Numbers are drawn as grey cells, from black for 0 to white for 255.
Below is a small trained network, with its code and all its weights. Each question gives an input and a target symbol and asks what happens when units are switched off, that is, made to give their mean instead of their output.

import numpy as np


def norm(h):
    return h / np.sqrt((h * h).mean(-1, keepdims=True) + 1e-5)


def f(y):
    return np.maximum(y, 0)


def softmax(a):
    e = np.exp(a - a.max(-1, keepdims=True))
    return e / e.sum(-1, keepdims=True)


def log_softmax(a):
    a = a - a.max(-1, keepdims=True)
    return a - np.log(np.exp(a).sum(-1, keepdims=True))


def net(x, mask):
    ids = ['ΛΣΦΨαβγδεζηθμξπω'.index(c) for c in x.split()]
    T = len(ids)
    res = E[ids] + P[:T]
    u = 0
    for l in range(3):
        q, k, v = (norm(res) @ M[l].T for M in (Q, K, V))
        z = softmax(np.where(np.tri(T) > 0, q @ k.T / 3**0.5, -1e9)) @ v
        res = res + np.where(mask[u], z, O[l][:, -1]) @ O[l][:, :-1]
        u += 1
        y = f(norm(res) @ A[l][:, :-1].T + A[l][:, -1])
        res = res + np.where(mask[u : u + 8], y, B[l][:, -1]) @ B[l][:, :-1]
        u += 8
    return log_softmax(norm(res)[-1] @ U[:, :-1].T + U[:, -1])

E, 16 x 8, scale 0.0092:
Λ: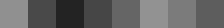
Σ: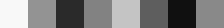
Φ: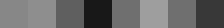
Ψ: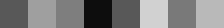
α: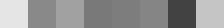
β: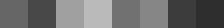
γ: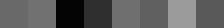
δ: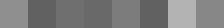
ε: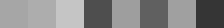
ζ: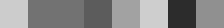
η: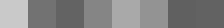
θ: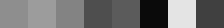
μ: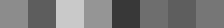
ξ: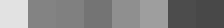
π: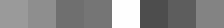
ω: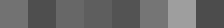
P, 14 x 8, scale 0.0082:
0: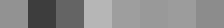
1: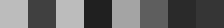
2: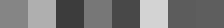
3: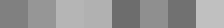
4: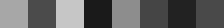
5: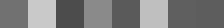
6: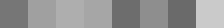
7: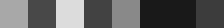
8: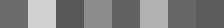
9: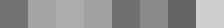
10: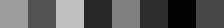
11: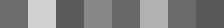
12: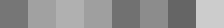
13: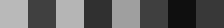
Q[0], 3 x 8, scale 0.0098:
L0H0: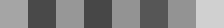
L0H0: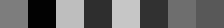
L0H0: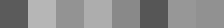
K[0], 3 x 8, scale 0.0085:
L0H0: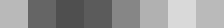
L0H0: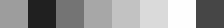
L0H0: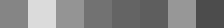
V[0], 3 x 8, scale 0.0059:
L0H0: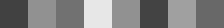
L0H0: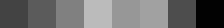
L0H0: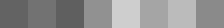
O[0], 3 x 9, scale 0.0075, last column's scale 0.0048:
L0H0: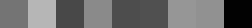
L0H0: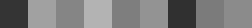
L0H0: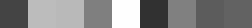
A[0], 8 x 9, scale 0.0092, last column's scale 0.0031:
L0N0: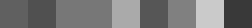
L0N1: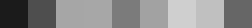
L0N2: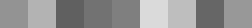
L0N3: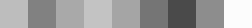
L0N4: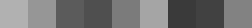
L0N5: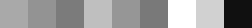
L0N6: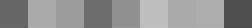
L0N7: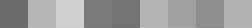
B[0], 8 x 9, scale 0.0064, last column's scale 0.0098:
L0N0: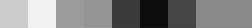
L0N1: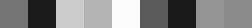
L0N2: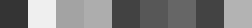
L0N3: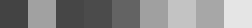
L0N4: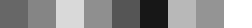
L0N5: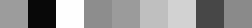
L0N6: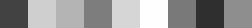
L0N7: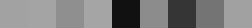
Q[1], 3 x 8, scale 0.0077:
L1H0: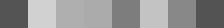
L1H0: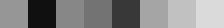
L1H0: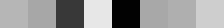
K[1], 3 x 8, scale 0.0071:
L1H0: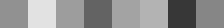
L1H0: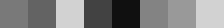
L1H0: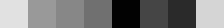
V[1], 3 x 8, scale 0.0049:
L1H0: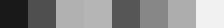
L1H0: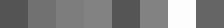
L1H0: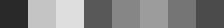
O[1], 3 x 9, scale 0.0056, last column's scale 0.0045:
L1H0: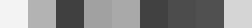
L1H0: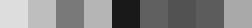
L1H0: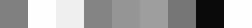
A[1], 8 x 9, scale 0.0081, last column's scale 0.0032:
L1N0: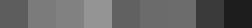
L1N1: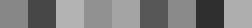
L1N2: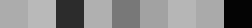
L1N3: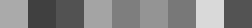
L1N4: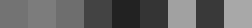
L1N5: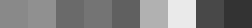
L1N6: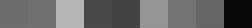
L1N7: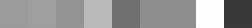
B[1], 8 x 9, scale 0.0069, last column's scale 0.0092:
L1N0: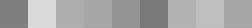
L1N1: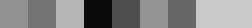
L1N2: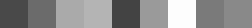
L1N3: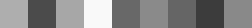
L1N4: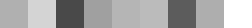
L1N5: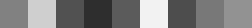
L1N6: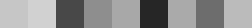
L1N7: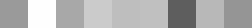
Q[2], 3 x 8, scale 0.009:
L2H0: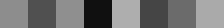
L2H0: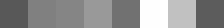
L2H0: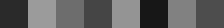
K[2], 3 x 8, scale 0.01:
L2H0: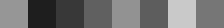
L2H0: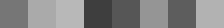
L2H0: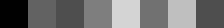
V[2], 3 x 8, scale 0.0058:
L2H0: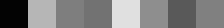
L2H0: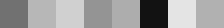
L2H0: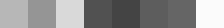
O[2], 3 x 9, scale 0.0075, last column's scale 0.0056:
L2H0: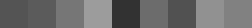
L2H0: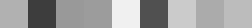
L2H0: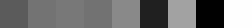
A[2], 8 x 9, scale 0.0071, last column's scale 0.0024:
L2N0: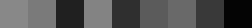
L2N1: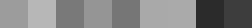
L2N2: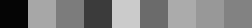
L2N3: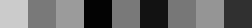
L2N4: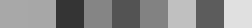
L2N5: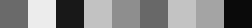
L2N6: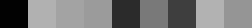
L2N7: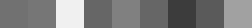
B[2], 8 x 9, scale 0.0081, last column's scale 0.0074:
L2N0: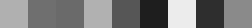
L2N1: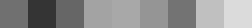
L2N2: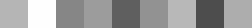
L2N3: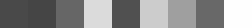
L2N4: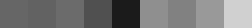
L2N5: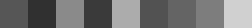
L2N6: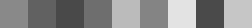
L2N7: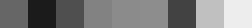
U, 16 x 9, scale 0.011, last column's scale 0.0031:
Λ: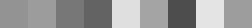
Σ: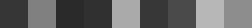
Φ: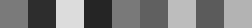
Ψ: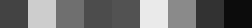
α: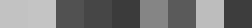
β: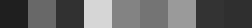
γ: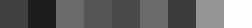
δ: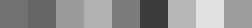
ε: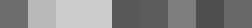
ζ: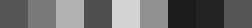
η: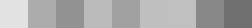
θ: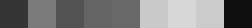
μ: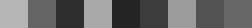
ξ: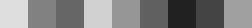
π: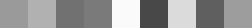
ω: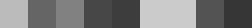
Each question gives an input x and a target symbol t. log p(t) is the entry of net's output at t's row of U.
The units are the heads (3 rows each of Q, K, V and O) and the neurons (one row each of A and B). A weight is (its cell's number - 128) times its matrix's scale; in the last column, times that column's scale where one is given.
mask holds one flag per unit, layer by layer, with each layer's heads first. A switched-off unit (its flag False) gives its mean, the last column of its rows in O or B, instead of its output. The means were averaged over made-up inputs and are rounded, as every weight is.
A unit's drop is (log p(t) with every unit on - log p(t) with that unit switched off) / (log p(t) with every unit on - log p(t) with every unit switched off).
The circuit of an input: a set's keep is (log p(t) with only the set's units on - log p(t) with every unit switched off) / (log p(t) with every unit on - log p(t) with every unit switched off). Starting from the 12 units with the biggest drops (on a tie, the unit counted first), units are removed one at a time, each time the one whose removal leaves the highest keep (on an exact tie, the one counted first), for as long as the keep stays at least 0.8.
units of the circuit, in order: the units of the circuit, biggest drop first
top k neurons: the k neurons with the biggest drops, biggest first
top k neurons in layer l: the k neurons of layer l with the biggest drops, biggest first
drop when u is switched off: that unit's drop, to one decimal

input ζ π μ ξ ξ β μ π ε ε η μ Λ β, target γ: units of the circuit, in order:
L2N7
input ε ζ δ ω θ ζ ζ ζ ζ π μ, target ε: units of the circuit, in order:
L0H0, L2N5
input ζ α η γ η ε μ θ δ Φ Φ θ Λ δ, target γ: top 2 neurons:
L0N2, L1N1
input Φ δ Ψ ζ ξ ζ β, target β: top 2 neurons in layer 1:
L1N4, L1N1
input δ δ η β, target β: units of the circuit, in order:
L2N6, L0H0
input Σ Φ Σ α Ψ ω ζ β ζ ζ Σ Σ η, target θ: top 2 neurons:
L0N3, L1N2
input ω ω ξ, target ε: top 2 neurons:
L0N4, L0N2
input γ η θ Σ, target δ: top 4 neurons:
L0N3, L1N2, L1N7, L2N5
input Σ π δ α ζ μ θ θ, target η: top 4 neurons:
L1N4, L1N1, L2N3, L0N3
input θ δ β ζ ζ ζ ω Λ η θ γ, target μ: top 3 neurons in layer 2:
L2N3, L2N0, L2N7
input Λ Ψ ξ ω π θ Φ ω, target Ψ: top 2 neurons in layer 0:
L0N4, L0N6
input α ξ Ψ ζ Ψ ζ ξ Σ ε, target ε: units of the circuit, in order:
L0N4, L0N7
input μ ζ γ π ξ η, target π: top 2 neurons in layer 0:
L0N4, L0N2
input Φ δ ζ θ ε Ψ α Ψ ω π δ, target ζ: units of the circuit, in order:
L0H0
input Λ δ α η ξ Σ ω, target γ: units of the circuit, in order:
L0N1, L2N7
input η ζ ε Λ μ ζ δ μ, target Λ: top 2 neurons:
L0N3, L0N4
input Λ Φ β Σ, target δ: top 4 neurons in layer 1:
L1N7, L1N2, L1N4, L1N3
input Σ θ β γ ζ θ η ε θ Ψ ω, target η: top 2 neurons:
L1N4, L1N1
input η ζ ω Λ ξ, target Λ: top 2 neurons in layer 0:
L0N3, L0N4
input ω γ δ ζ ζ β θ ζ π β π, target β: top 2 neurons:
L2N3, L2N2
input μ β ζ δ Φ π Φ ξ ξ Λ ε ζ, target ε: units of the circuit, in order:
L0N4
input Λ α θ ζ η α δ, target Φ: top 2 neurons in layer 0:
L0N5, L0N1
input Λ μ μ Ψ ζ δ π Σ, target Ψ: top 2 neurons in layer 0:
L0N3, L0N4
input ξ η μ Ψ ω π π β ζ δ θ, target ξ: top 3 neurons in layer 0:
L0N3, L0N2, L0N4
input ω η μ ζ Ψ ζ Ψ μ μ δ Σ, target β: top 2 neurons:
L2N3, L0N3
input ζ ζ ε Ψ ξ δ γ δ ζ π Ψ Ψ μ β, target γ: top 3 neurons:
L1N1, L0N2, L2N7
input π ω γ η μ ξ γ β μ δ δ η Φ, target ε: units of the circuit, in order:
L0N3
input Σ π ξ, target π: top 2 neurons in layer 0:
L0N4, L0N2
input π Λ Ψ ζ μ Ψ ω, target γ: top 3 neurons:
L0N1, L0N4, L2N7
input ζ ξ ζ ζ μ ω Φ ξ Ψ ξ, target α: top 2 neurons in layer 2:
L2N3, L2N4
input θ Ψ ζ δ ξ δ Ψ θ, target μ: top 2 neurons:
L2N3, L0N4
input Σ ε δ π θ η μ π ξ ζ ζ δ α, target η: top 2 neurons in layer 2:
L2N7, L2N3
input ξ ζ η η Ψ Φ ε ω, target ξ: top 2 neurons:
L0N3, L1N4
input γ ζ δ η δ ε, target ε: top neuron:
L0N7
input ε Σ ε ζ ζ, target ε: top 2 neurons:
L0N4, L2N3
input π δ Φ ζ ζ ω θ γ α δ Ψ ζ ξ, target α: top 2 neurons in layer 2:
L2N4, L2N3
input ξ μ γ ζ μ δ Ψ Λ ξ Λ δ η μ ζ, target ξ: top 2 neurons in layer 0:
L0N3, L0N2
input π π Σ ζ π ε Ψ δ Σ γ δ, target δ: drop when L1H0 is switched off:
0.1
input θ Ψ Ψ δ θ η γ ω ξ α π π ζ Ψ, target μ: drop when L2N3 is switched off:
0.3
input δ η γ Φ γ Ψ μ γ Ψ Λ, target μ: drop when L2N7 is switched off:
0.1
